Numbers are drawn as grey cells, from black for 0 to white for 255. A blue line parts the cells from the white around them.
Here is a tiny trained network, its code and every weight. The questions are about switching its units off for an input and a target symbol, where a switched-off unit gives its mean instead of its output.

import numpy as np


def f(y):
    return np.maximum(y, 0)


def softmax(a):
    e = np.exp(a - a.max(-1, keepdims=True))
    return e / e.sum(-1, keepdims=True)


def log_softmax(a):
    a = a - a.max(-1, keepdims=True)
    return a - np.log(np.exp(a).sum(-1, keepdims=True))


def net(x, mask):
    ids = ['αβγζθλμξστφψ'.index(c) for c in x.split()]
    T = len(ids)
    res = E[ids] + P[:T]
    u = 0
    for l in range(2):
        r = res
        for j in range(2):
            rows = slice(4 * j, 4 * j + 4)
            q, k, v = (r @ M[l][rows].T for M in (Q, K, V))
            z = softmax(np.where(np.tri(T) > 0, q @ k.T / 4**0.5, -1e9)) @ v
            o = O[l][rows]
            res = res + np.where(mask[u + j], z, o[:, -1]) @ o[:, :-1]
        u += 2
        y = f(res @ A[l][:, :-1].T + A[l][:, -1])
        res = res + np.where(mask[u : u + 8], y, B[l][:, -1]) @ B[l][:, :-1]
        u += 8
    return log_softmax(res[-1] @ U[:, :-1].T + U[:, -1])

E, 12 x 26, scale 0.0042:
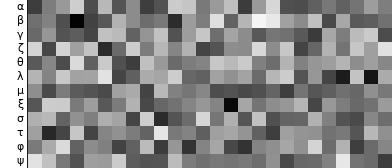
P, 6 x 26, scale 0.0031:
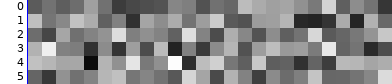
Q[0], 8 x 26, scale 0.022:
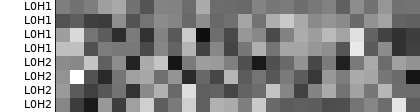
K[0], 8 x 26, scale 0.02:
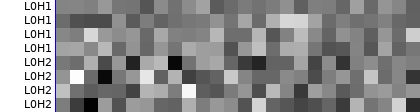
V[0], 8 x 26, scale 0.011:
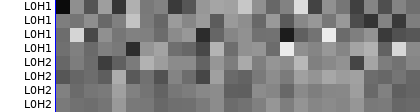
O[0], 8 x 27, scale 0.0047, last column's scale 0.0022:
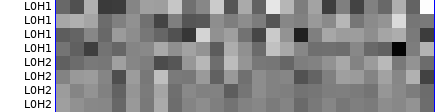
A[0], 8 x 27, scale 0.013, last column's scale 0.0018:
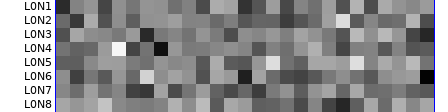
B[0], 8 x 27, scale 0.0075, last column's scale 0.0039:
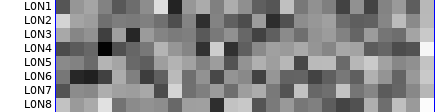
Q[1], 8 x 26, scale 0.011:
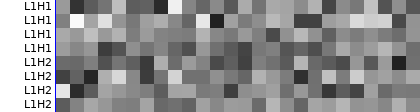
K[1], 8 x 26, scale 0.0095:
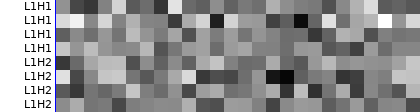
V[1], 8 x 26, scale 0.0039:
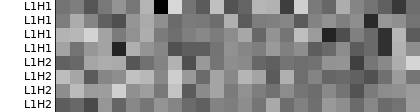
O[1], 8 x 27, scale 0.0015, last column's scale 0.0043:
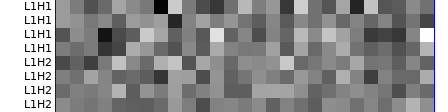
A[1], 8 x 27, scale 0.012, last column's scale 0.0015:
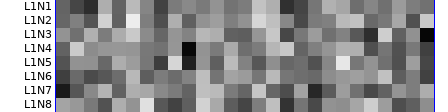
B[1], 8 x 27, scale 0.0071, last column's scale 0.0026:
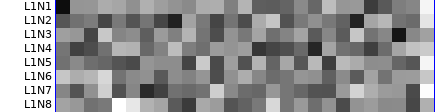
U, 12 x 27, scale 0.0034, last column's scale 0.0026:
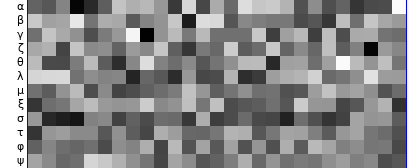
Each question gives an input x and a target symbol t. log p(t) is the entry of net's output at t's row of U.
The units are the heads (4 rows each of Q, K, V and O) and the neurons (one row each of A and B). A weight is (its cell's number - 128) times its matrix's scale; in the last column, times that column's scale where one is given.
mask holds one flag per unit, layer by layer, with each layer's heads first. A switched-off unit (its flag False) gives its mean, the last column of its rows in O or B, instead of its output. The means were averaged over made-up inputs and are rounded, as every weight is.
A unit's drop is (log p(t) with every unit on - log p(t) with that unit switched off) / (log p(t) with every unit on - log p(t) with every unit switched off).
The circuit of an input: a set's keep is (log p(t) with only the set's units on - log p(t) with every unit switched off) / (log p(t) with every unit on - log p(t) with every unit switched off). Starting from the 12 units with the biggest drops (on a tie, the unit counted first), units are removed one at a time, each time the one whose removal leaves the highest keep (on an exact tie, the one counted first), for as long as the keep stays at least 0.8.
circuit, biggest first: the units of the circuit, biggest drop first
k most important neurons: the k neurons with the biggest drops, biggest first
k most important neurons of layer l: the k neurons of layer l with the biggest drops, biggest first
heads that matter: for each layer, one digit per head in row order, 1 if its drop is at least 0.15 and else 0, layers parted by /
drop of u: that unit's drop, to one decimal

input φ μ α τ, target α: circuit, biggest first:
L0H1
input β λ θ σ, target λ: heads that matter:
10 / 00
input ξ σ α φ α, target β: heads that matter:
00 / 00
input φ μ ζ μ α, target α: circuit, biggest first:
L0H2, L0N4
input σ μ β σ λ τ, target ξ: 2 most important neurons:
L1N1, L0N2
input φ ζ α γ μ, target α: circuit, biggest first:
L0H2, L0N4
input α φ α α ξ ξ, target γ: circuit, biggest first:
L0N1, L1H1
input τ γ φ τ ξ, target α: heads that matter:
01 / 00
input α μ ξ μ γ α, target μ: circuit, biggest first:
L1N7, L0N3
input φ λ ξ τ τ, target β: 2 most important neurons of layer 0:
L0N8, L0N4
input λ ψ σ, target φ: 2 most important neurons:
L1N5, L0N6
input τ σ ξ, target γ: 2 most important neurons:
L0N1, L0N2
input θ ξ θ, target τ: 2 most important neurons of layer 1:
L1N2, L1N1
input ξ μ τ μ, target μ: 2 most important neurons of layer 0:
L0N7, L0N3
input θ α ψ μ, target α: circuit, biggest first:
L0H1
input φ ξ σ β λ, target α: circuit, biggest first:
L0H2, L0N4
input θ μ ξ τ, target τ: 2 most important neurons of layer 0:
L0N5, L0N7
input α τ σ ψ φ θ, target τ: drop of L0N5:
0.2
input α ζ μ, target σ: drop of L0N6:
0.8
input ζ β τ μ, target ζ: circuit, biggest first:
L0H1
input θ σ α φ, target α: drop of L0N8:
0.2
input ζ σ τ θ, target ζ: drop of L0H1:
1.1
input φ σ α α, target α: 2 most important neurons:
L0N3, L0N8
